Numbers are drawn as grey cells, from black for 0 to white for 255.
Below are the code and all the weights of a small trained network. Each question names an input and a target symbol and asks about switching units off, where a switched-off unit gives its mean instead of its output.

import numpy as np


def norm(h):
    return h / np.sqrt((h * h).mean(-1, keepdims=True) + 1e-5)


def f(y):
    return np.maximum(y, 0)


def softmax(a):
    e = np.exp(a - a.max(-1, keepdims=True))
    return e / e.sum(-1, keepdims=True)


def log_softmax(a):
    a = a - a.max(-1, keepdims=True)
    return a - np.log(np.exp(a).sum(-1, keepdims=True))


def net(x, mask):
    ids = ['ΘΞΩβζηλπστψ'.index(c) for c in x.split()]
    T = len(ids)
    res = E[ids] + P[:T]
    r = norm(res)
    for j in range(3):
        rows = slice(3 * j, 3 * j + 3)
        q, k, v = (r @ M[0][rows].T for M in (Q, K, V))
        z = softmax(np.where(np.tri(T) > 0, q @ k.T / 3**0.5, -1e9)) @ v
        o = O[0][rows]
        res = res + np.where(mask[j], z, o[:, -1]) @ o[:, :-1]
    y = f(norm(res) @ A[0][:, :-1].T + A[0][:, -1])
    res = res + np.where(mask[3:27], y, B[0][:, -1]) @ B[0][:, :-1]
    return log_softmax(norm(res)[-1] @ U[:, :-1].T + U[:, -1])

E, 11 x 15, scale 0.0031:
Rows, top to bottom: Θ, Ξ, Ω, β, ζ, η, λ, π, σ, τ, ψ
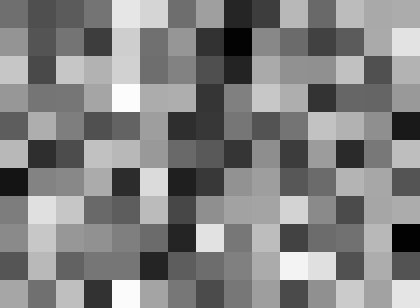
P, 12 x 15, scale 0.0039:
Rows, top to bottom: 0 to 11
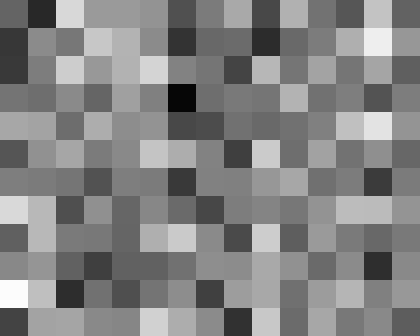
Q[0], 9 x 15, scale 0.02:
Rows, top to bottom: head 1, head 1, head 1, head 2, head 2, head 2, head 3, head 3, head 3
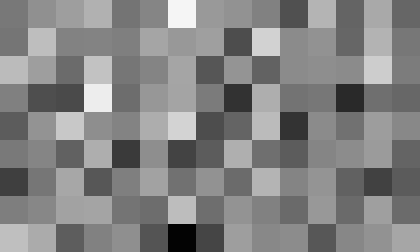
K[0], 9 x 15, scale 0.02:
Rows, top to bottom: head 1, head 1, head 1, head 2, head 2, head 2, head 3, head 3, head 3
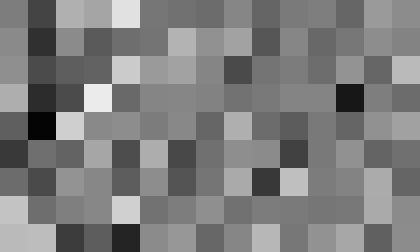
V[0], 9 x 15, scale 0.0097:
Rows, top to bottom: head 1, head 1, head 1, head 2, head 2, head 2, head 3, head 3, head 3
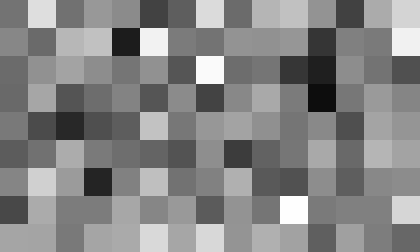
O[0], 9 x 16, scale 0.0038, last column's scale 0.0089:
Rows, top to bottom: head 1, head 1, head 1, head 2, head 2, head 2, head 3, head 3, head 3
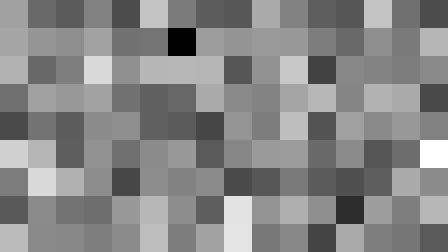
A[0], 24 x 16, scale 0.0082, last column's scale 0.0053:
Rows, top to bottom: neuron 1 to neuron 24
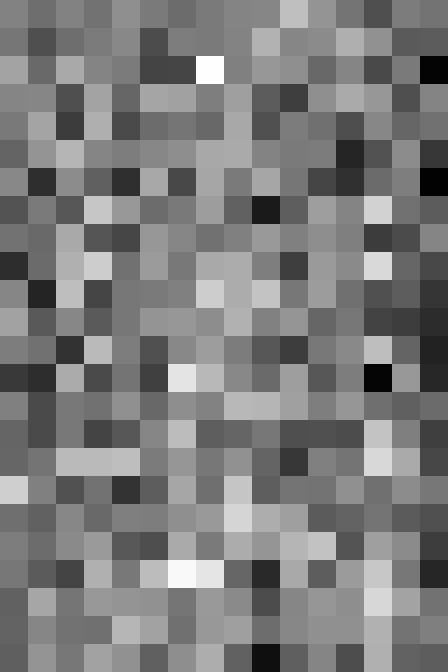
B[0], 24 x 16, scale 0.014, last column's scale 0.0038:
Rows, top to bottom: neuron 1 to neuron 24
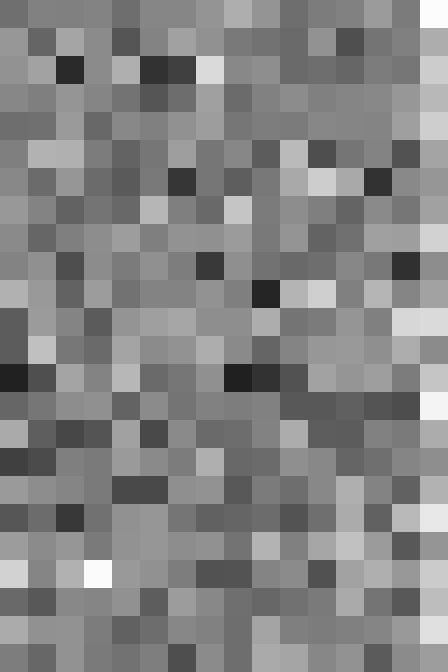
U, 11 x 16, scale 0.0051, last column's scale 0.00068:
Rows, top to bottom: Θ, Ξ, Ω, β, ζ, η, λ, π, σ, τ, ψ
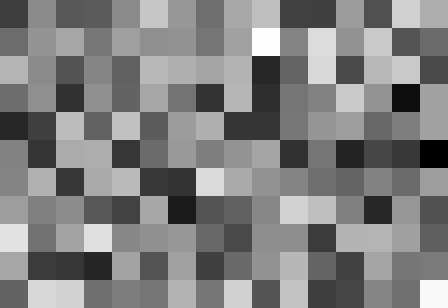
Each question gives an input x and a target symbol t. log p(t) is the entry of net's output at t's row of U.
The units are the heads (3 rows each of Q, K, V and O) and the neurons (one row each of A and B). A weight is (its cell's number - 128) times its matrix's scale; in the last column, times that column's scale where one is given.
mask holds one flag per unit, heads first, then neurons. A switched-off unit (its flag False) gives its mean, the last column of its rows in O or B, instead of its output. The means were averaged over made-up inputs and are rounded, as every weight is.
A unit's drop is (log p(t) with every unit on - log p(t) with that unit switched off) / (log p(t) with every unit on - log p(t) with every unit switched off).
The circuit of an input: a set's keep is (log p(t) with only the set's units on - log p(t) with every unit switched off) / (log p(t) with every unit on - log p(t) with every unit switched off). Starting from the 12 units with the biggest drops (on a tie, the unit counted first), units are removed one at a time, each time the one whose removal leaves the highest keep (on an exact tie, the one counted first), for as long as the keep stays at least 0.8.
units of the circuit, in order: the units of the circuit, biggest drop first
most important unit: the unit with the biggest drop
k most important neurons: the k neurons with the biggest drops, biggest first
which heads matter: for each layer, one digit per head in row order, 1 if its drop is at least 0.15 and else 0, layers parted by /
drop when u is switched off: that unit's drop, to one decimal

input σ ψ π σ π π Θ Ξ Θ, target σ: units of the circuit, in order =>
[head 1; neuron 21]
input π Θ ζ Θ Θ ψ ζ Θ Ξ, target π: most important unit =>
head 1
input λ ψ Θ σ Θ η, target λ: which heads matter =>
100
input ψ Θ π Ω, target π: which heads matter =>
100
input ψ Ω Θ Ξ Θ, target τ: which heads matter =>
101
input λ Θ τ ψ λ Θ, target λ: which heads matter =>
100
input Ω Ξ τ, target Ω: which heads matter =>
011
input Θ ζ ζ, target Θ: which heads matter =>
001
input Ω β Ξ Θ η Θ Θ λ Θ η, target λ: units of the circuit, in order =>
[neuron 3; head 1]
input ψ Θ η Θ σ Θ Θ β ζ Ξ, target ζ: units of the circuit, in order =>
[head 1; neuron 14]
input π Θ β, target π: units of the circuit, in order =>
[head 1; neuron 7]
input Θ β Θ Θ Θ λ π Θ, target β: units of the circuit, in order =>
[head 2; neuron 8; neuron 22]
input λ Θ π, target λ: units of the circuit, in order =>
[head 1; neuron 3]
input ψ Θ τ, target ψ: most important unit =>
neuron 6
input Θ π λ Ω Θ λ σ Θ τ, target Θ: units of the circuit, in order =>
[neuron 19; head 3]
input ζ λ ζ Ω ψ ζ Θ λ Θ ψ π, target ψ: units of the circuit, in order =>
[head 3; neuron 6]
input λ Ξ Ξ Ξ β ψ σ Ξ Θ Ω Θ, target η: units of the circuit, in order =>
[head 3; neuron 2; neuron 15]
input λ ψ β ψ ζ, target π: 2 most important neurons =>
[neuron 24; neuron 8]
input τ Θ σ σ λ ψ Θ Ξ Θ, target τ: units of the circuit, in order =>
[head 1; neuron 16]
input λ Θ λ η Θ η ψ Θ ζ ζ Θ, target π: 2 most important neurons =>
[neuron 24; neuron 14]
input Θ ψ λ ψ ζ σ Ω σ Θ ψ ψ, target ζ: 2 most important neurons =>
[neuron 22; neuron 17]
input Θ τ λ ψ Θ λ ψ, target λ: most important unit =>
neuron 3
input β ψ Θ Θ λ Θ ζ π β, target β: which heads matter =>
111
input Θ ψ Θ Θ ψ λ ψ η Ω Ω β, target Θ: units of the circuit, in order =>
[head 3; neuron 12]
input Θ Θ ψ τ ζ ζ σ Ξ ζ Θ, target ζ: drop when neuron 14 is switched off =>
0.3
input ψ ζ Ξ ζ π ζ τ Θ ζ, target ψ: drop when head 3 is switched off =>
0.2
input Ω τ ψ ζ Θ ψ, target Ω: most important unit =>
neuron 11
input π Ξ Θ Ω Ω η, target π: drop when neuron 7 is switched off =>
0.4
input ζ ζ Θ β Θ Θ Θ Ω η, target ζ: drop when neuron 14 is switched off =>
0.2
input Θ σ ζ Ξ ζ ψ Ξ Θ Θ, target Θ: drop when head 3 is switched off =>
0.2
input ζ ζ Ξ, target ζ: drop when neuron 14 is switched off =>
0.2
